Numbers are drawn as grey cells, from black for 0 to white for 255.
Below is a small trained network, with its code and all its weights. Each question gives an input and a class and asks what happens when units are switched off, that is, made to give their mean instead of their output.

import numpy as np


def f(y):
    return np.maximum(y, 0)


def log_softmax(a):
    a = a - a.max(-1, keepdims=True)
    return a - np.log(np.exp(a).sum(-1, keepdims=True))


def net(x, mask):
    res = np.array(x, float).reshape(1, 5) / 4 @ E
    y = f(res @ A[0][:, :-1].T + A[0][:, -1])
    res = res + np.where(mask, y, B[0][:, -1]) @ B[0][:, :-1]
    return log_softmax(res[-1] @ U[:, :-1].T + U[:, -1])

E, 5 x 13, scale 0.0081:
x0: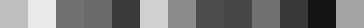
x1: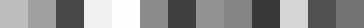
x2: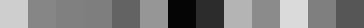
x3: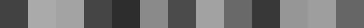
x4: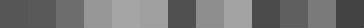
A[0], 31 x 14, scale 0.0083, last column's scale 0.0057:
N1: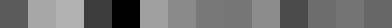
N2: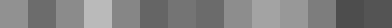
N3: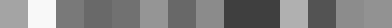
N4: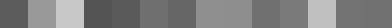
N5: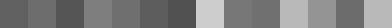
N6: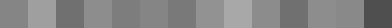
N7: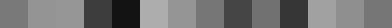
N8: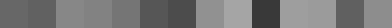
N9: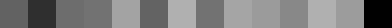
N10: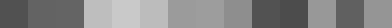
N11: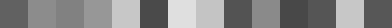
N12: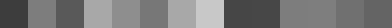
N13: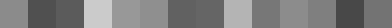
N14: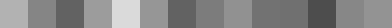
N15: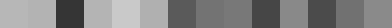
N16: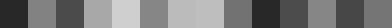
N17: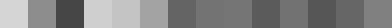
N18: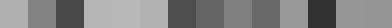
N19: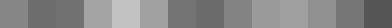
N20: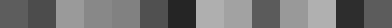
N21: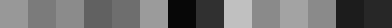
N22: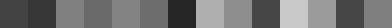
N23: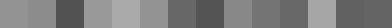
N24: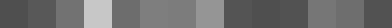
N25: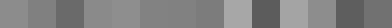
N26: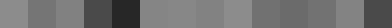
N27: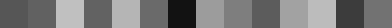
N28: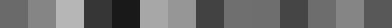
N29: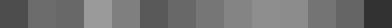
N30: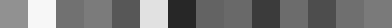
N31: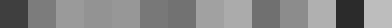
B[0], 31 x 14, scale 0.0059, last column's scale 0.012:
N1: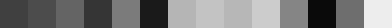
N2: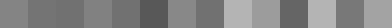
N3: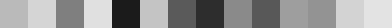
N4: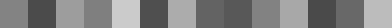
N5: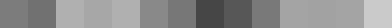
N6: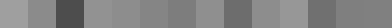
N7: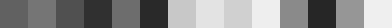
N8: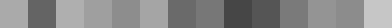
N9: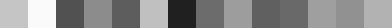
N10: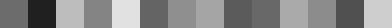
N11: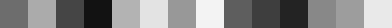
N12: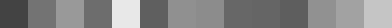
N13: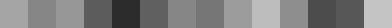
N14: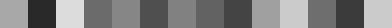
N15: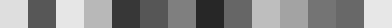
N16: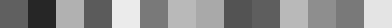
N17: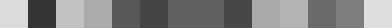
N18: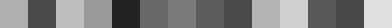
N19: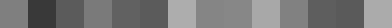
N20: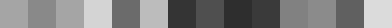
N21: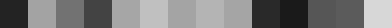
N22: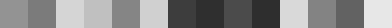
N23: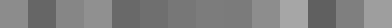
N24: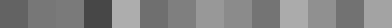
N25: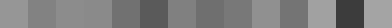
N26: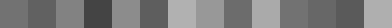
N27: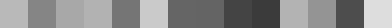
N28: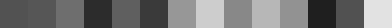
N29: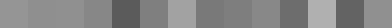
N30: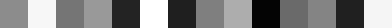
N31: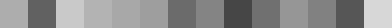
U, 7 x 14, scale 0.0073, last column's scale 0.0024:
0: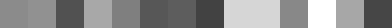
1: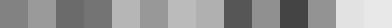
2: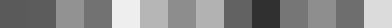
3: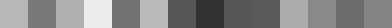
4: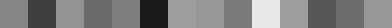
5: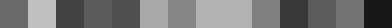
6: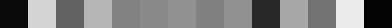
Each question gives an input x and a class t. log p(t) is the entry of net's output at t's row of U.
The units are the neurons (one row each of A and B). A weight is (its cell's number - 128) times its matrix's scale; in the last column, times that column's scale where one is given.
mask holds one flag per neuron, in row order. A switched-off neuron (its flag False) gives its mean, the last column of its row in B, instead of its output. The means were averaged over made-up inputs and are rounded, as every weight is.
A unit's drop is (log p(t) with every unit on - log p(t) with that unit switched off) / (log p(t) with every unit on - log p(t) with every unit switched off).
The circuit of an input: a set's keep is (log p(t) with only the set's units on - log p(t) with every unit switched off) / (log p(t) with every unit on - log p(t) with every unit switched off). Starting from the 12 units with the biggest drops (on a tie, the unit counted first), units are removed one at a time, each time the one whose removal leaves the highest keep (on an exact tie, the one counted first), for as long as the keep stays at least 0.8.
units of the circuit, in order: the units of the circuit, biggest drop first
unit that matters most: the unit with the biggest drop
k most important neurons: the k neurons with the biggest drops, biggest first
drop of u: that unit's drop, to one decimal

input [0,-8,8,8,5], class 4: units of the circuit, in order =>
[N1]
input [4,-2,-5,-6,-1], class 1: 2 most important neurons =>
[N11 N30]
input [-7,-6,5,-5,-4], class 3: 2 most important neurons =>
[N7 N1]
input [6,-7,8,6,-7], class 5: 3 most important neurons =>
[N30 N21 N3]
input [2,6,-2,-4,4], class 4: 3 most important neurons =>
[N22 N20 N27]
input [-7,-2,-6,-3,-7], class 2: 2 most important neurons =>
[N7 N3]
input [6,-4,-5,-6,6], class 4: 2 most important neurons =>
[N30 N7]
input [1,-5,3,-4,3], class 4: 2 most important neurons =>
[N30 N11]
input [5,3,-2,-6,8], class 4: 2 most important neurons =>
[N22 N20]
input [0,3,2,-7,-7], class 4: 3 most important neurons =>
[N30 N22 N20]
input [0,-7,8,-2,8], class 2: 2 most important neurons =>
[N21 N3]
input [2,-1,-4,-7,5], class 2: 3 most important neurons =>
[N11 N7 N1]
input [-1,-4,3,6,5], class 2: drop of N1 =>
0.3
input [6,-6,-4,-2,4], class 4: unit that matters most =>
N1
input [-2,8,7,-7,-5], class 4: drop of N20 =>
0.2
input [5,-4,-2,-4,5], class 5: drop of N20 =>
-0.1
